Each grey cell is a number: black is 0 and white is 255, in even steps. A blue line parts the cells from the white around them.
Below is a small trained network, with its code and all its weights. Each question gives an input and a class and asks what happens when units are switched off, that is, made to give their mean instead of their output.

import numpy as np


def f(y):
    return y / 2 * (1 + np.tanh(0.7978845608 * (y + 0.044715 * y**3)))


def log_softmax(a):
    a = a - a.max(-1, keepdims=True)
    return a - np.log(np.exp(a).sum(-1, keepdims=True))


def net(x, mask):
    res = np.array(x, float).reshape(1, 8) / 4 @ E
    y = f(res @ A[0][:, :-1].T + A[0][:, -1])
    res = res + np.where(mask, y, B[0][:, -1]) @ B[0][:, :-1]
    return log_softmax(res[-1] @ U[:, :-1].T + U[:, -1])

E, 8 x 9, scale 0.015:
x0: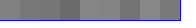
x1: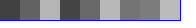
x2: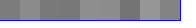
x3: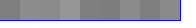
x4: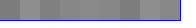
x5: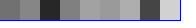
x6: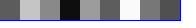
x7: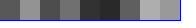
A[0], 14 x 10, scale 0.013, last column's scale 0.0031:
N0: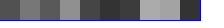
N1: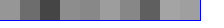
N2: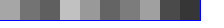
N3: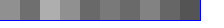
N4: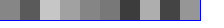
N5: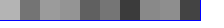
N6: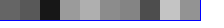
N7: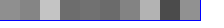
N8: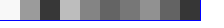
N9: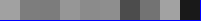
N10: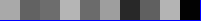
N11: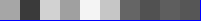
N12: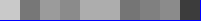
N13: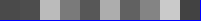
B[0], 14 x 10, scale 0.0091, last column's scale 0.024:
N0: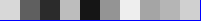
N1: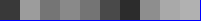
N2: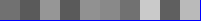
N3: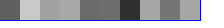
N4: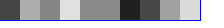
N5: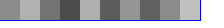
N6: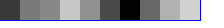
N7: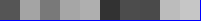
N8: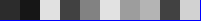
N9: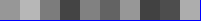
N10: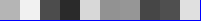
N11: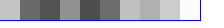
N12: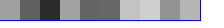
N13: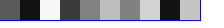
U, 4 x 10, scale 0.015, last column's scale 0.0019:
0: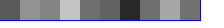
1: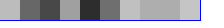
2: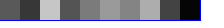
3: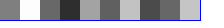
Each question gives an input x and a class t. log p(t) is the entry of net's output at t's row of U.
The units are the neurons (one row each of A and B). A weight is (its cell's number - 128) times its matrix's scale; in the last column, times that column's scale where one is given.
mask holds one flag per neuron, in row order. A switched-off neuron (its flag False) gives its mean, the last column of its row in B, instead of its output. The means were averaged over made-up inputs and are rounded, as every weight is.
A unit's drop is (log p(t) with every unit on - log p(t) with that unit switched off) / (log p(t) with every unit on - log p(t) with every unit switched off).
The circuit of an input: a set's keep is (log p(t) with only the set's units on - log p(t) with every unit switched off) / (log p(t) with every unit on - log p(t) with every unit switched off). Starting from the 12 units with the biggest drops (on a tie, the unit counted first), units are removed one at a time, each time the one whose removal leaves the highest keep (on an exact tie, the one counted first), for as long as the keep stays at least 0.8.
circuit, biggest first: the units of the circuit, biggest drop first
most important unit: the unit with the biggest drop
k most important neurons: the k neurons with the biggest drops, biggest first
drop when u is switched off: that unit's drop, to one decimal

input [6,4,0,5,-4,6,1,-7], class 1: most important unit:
N11
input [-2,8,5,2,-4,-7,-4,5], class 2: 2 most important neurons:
(N13; N6)
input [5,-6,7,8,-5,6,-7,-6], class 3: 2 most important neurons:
(N10; N9)
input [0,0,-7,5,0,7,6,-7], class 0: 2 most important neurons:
(N6; N0)
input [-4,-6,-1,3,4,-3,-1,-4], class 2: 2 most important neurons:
(N8; N0)
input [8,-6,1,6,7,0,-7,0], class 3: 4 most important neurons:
(N10; N13; N5; N9)
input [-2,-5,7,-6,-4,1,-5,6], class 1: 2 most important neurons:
(N0; N13)
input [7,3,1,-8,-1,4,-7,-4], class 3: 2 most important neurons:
(N10; N9)
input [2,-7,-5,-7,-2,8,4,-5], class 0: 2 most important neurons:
(N6; N13)
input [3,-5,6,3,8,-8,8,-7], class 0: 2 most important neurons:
(N7; N10)
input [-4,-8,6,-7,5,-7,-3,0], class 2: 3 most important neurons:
(N8; N2; N6)
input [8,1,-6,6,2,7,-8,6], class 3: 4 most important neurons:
(N10; N9; N4; N5)
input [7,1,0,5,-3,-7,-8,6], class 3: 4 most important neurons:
(N10; N5; N6; N9)
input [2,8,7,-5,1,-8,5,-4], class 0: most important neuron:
(N7)
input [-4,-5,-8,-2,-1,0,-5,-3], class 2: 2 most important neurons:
(N8; N2)
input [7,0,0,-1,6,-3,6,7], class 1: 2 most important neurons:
(N10; N0)
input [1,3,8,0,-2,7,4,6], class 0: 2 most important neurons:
(N6; N11)
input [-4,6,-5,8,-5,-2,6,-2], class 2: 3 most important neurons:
(N10; N5; N9)
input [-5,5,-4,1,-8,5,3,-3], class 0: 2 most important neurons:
(N8; N6)
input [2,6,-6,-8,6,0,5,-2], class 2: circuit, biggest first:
(N10)
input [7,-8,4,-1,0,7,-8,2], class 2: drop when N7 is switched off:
0.1
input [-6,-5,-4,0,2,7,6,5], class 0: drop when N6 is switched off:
0.3
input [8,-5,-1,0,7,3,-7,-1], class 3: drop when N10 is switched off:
1.2
